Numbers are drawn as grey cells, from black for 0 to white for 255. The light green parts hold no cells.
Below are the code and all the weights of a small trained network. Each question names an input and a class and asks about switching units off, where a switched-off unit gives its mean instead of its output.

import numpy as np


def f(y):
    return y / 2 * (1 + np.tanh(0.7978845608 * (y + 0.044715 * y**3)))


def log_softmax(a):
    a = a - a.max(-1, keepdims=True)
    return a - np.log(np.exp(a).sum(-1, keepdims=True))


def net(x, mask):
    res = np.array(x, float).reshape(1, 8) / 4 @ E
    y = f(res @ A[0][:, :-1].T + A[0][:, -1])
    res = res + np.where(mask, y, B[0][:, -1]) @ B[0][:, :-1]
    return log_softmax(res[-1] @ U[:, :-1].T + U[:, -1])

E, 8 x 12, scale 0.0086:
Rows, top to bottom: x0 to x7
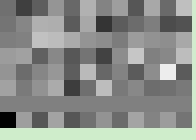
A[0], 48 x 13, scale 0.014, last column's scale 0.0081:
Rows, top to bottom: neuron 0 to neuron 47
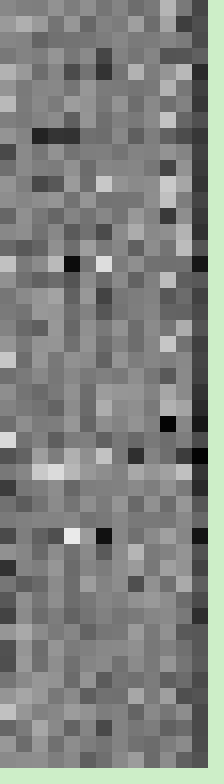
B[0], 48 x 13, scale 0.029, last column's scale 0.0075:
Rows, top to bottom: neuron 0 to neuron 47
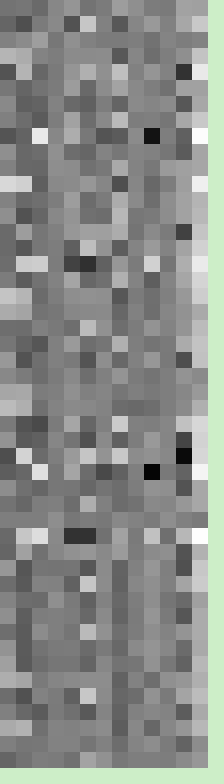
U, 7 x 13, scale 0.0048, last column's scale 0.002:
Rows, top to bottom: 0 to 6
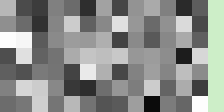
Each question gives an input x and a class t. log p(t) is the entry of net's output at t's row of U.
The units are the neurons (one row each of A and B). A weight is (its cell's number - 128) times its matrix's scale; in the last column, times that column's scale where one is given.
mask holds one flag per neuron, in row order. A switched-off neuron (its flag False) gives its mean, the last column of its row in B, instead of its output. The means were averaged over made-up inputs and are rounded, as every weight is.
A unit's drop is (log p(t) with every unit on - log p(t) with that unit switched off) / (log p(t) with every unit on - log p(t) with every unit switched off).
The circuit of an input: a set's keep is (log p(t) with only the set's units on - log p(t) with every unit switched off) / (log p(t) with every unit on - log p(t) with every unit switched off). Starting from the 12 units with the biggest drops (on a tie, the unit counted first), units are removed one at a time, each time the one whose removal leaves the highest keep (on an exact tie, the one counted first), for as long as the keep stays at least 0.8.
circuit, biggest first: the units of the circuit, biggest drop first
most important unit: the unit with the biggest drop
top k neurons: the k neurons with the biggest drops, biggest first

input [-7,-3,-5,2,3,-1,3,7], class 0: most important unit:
neuron 41
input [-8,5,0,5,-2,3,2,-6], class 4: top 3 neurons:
neuron 43; neuron 1; neuron 39
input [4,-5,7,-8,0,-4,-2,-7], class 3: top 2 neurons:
neuron 28; neuron 8
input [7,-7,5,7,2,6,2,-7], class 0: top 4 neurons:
neuron 22; neuron 27; neuron 44; neuron 6
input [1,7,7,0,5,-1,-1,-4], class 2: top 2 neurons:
neuron 18; neuron 8
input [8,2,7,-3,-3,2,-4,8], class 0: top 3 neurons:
neuron 35; neuron 30; neuron 9
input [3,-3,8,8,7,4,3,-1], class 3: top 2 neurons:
neuron 4; neuron 14
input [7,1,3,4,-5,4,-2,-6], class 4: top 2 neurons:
neuron 36; neuron 15
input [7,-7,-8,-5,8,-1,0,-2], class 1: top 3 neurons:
neuron 17; neuron 29; neuron 7
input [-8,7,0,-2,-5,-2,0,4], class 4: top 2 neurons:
neuron 1; neuron 43
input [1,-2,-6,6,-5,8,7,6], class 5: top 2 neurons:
neuron 16; neuron 29
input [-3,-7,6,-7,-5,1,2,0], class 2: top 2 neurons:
neuron 11; neuron 4
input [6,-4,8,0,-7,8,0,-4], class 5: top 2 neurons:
neuron 16; neuron 8
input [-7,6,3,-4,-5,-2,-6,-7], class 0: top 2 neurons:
neuron 27; neuron 22
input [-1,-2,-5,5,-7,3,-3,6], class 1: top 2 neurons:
neuron 26; neuron 13
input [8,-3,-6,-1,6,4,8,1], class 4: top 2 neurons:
neuron 36; neuron 15
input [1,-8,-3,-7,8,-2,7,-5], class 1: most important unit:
neuron 17
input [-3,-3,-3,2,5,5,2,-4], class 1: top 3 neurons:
neuron 33; neuron 17; neuron 21
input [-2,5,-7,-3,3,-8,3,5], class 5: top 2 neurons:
neuron 33; neuron 29
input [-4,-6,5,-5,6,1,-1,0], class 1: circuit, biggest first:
neuron 21
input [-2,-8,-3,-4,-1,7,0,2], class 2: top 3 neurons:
neuron 11; neuron 33; neuron 25
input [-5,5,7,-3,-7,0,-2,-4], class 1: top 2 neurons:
neuron 26; neuron 8
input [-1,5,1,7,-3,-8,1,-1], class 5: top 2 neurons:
neuron 33; neuron 28
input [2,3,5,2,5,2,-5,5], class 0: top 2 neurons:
neuron 8; neuron 35
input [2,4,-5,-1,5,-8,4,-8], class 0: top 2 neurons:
neuron 27; neuron 22
